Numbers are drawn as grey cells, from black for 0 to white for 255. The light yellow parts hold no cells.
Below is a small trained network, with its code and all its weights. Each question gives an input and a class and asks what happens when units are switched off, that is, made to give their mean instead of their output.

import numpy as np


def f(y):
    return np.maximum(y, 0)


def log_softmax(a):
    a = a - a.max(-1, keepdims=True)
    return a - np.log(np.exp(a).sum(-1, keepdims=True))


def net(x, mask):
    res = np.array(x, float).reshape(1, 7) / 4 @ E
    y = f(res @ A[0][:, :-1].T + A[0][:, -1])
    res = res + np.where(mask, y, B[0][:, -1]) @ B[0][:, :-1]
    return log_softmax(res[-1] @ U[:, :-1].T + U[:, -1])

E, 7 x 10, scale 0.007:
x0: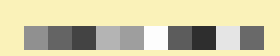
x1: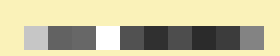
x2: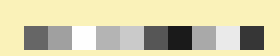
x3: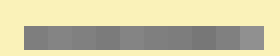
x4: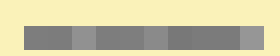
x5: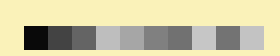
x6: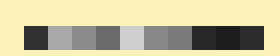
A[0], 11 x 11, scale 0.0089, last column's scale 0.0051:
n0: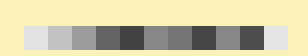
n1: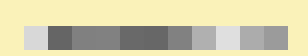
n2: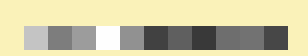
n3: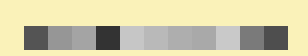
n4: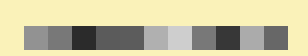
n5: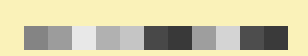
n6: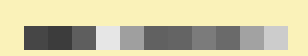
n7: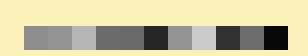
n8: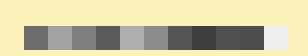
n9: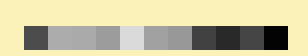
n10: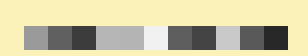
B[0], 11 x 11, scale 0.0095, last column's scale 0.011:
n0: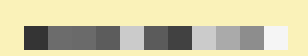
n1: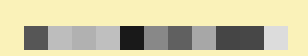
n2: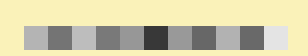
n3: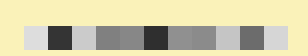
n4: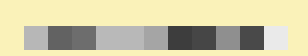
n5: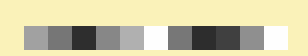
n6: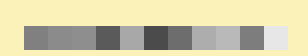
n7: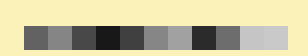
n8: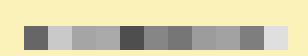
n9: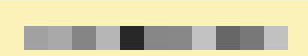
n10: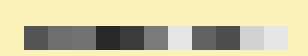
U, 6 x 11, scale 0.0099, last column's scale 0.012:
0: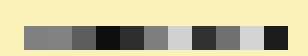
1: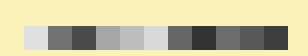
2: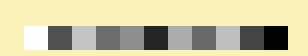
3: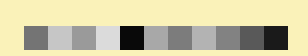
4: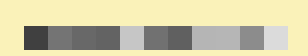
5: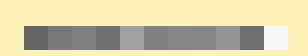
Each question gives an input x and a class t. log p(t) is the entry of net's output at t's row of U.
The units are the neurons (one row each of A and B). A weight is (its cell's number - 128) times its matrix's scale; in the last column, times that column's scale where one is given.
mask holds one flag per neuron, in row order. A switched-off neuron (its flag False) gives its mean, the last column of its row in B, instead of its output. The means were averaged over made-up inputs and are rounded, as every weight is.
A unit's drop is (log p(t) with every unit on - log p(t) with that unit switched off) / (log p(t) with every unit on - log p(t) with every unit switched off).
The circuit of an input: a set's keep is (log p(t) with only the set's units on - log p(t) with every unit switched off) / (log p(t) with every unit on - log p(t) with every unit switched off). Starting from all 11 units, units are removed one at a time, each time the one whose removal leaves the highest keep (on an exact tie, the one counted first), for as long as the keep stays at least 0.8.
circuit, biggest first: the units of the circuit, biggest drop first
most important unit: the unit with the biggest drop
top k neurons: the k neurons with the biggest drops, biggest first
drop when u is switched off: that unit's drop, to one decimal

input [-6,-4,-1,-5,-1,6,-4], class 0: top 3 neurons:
[n7; n0; n4]
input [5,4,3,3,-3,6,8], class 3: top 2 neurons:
[n9; n8]
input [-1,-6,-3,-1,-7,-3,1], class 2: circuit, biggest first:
[n3]
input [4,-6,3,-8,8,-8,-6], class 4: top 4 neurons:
[n0; n2; n9; n8]
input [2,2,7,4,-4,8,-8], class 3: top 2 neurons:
[n1; n0]
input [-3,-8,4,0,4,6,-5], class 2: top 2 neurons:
[n3; n0]
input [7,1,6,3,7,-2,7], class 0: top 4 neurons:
[n10; n1; n5; n4]
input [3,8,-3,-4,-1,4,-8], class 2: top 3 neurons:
[n2; n6; n8]
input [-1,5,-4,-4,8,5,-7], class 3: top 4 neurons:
[n1; n0; n3; n5]
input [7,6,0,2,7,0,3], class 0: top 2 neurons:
[n10; n3]
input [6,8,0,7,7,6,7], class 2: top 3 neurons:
[n2; n6; n1]
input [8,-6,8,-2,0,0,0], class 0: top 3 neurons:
[n10; n4; n5]
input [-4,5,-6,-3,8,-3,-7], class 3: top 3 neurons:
[n1; n5; n3]
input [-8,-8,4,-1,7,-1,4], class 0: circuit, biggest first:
[n7]
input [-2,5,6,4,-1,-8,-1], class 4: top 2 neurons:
[n0; n4]
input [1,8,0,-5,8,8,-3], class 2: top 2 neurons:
[n2; n0]
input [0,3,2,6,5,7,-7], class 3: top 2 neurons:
[n1; n0]
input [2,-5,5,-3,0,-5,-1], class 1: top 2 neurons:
[n5; n6]
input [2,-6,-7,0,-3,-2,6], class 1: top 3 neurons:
[n4; n1; n2]
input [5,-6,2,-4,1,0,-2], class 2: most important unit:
n3
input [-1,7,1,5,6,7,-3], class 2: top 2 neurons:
[n2; n0]
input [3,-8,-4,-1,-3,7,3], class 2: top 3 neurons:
[n3; n0; n5]
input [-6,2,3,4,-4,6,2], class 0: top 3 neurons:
[n7; n0; n4]
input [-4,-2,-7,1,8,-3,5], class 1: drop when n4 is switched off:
0.9
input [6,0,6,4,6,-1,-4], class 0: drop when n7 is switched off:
-0.1
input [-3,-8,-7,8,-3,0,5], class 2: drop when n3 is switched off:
0.6
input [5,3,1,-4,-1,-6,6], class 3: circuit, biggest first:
[n8]
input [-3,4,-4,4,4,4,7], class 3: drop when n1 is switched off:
0.0
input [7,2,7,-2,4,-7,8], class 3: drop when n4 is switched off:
0.2
